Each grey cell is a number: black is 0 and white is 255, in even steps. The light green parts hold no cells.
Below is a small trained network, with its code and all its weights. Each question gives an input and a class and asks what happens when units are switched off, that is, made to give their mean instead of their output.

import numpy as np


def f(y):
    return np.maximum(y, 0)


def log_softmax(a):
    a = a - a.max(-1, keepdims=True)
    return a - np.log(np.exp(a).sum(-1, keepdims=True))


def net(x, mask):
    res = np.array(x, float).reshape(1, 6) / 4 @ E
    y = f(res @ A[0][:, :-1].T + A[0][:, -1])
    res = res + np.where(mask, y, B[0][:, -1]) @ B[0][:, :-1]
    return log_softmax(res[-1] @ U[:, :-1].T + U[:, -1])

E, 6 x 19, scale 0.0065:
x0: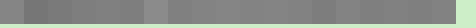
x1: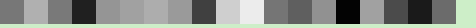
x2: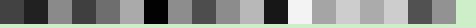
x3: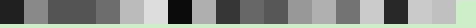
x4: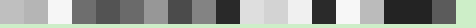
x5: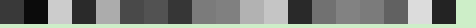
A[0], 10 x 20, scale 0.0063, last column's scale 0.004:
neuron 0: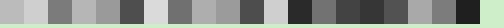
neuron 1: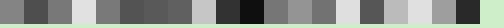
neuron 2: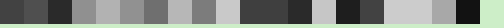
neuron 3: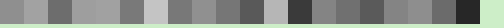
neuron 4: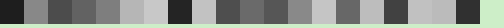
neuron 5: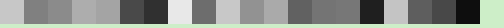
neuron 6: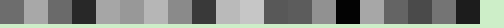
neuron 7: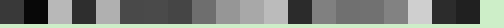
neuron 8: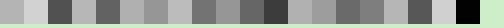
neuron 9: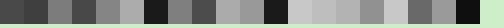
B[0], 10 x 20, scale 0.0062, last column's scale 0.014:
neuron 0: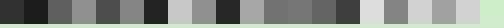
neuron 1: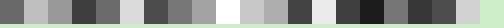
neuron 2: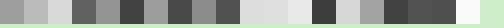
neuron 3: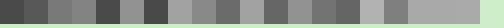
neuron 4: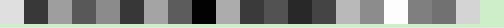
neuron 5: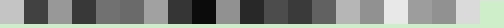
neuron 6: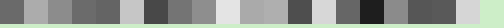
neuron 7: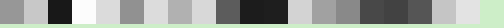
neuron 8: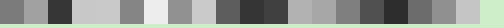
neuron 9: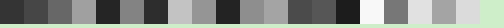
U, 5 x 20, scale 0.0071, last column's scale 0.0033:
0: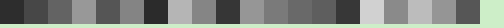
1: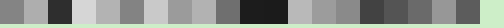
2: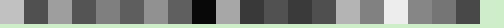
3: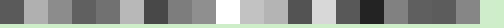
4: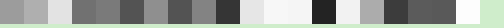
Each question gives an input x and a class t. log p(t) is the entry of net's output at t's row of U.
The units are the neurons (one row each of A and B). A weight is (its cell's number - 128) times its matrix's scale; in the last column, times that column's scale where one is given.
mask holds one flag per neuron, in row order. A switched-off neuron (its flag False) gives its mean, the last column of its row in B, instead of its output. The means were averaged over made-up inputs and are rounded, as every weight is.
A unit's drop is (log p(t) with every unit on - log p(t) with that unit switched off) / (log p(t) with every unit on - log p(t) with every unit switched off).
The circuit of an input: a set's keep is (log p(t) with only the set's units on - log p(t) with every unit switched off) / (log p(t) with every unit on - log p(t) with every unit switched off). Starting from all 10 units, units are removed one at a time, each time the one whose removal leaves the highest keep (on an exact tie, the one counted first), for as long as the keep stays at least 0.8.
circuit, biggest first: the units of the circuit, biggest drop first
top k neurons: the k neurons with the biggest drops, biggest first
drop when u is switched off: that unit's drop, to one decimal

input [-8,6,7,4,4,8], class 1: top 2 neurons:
[neuron 7; neuron 0]
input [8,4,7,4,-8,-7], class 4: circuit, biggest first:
[neuron 2]
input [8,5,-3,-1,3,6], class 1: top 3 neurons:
[neuron 7; neuron 1; neuron 2]
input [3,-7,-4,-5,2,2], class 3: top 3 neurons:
[neuron 1; neuron 4; neuron 9]
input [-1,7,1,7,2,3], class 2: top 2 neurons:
[neuron 4; neuron 1]
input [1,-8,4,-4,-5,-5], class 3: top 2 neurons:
[neuron 1; neuron 7]
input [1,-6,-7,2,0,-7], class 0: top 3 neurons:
[neuron 0; neuron 7; neuron 3]
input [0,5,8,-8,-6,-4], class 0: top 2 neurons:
[neuron 9; neuron 4]
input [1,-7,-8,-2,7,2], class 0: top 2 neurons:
[neuron 0; neuron 2]
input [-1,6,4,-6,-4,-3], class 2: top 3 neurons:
[neuron 5; neuron 1; neuron 0]
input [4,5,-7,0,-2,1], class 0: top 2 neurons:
[neuron 0; neuron 1]
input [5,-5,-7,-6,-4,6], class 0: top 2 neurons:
[neuron 0; neuron 3]
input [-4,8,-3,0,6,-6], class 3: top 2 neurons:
[neuron 6; neuron 7]
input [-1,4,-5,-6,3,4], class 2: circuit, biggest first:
[neuron 5]
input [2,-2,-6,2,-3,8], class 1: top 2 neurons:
[neuron 7; neuron 9]
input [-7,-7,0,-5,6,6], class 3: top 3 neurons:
[neuron 1; neuron 2; neuron 8]
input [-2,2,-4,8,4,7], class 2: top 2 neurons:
[neuron 4; neuron 8]
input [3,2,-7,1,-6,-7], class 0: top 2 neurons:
[neuron 0; neuron 7]
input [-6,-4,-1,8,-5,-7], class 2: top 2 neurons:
[neuron 4; neuron 7]
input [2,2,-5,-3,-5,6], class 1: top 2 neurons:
[neuron 7; neuron 9]
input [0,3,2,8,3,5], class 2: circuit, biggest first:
[neuron 4]
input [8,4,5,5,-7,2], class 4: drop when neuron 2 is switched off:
1.3
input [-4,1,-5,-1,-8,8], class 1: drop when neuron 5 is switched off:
0.0
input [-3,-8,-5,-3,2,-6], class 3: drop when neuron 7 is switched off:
0.3
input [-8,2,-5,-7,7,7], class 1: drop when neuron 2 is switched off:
0.4
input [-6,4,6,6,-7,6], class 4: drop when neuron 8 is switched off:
0.1
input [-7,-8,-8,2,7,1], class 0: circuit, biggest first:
[neuron 0]
